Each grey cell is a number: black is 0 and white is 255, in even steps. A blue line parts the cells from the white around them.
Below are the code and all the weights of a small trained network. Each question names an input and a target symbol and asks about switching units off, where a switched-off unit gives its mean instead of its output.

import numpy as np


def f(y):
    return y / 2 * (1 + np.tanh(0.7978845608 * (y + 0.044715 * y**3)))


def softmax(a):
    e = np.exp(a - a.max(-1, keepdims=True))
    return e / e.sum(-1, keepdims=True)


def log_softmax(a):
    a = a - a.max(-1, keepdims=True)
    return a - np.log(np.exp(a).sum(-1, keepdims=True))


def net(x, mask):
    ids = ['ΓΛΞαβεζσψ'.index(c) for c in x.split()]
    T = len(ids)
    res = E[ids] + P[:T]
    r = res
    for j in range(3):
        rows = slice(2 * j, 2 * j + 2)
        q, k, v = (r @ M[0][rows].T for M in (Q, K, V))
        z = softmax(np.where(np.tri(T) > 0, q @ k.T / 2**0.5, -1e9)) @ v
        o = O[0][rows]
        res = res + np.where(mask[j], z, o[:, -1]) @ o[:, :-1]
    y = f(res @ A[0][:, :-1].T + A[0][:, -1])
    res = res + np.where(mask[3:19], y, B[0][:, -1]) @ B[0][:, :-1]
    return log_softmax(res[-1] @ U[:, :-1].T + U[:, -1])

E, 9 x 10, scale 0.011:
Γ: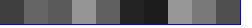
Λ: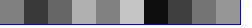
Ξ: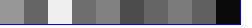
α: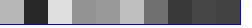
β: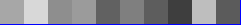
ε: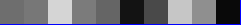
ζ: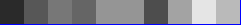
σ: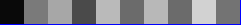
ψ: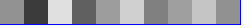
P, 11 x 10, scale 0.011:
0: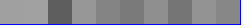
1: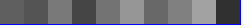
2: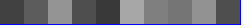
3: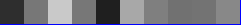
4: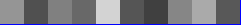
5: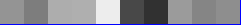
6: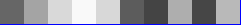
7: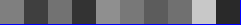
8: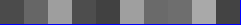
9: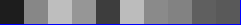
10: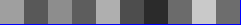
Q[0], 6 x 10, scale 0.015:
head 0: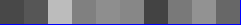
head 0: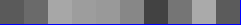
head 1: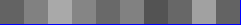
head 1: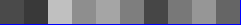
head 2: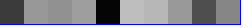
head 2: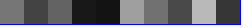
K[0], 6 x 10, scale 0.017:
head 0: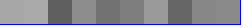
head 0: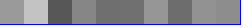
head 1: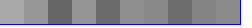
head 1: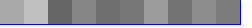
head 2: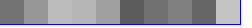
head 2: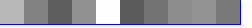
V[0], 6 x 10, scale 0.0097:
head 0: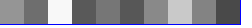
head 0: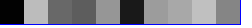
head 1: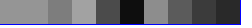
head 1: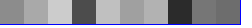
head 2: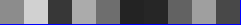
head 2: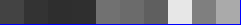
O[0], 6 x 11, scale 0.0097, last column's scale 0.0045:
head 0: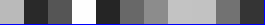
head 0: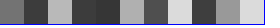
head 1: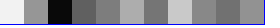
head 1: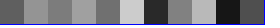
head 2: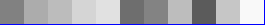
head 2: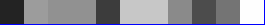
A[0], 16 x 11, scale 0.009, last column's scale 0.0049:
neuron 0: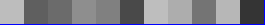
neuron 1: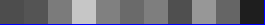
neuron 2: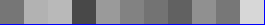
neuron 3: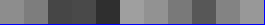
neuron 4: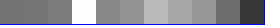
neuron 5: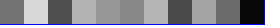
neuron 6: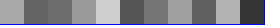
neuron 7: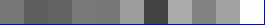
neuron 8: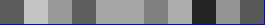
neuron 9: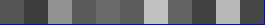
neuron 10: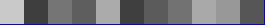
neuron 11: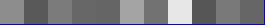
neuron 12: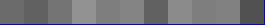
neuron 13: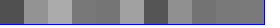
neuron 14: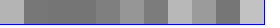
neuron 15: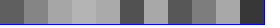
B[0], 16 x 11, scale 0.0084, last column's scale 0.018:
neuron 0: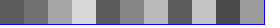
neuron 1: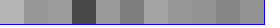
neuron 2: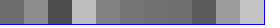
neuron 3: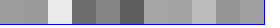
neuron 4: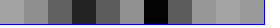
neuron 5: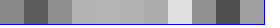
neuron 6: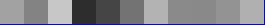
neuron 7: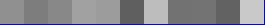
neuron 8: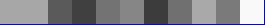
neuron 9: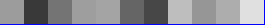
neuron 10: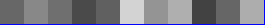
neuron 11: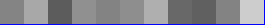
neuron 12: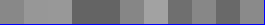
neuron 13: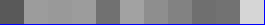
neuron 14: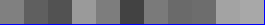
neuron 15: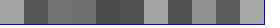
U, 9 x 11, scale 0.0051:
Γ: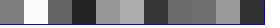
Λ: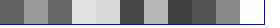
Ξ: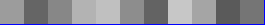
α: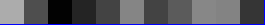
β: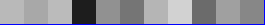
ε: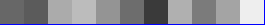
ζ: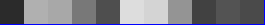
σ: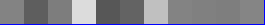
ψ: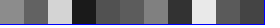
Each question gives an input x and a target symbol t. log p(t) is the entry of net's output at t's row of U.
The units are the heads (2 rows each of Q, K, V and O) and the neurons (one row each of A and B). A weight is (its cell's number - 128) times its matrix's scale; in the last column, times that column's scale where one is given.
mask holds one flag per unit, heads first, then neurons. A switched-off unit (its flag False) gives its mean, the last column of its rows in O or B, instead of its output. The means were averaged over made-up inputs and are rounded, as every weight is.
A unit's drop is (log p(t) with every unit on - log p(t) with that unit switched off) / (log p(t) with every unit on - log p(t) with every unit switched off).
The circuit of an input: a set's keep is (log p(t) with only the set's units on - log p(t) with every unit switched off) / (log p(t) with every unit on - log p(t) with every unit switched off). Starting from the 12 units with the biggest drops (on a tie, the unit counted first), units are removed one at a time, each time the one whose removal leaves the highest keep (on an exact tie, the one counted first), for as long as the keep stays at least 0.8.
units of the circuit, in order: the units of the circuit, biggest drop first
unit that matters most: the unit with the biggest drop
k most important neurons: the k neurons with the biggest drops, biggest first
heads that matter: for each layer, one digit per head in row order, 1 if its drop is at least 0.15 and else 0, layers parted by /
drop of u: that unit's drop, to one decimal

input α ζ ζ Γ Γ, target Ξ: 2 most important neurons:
[neuron 5; neuron 8]
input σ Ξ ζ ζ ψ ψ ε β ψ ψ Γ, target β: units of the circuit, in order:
[head 2; neuron 6]
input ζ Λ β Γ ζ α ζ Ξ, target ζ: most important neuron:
[neuron 9]
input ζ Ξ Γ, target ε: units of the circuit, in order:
[head 1; neuron 9]
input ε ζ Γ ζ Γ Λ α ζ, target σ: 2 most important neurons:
[neuron 0; neuron 8]
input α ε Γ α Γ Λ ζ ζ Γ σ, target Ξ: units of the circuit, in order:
[head 0; neuron 5; head 1]
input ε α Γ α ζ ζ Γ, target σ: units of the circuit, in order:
[head 0; neuron 0; head 1]
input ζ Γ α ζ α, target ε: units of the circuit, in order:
[head 1; neuron 9; head 0]
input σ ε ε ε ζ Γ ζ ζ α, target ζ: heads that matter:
110
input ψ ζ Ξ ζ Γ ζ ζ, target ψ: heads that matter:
110
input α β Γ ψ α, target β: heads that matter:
001
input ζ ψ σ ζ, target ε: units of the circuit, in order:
[neuron 9; head 1]
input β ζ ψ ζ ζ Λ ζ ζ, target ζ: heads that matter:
011
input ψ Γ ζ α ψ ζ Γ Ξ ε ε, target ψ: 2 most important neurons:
[neuron 4; neuron 15]
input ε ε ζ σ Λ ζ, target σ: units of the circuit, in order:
[head 0; head 1; neuron 0]
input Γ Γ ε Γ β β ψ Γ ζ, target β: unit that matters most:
head 2
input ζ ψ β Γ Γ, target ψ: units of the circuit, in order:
[head 2; neuron 3]
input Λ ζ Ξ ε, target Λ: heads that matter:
100
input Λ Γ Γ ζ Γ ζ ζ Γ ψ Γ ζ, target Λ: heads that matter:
100
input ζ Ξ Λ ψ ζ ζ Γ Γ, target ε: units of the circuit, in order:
[head 1; neuron 9; head 0]
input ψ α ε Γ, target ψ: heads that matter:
100
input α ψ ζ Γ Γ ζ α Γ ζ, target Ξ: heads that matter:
110
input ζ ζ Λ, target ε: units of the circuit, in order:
[head 1; neuron 9]
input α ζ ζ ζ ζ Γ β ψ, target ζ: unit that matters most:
head 2
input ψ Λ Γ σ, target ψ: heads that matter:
100
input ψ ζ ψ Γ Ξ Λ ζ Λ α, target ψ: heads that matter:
110
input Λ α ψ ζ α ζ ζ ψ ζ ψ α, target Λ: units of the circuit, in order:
[head 0]
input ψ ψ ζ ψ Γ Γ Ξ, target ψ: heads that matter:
100
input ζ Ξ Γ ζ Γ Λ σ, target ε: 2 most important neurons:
[neuron 9; neuron 2]
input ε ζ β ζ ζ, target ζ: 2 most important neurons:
[neuron 9; neuron 8]
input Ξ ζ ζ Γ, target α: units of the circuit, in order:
[neuron 4; head 0]
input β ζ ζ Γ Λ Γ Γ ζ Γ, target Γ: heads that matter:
001
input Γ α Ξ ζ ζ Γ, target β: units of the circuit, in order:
[head 1; neuron 6]
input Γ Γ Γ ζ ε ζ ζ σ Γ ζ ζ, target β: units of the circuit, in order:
[head 1; head 0]
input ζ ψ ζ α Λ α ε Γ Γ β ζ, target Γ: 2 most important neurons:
[neuron 4; neuron 9]
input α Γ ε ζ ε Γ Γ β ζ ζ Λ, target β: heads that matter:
001
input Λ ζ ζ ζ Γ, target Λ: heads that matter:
100
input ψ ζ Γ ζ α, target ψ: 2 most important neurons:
[neuron 4; neuron 1]
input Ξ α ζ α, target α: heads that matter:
110
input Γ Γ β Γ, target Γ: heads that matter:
011
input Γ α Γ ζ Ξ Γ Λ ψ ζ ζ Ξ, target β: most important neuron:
[neuron 3]
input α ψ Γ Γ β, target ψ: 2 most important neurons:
[neuron 3; neuron 9]
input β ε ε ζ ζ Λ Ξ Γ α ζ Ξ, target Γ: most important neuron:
[neuron 8]
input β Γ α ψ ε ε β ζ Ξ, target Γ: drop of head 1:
0.2
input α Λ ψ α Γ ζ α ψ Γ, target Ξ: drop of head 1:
0.2
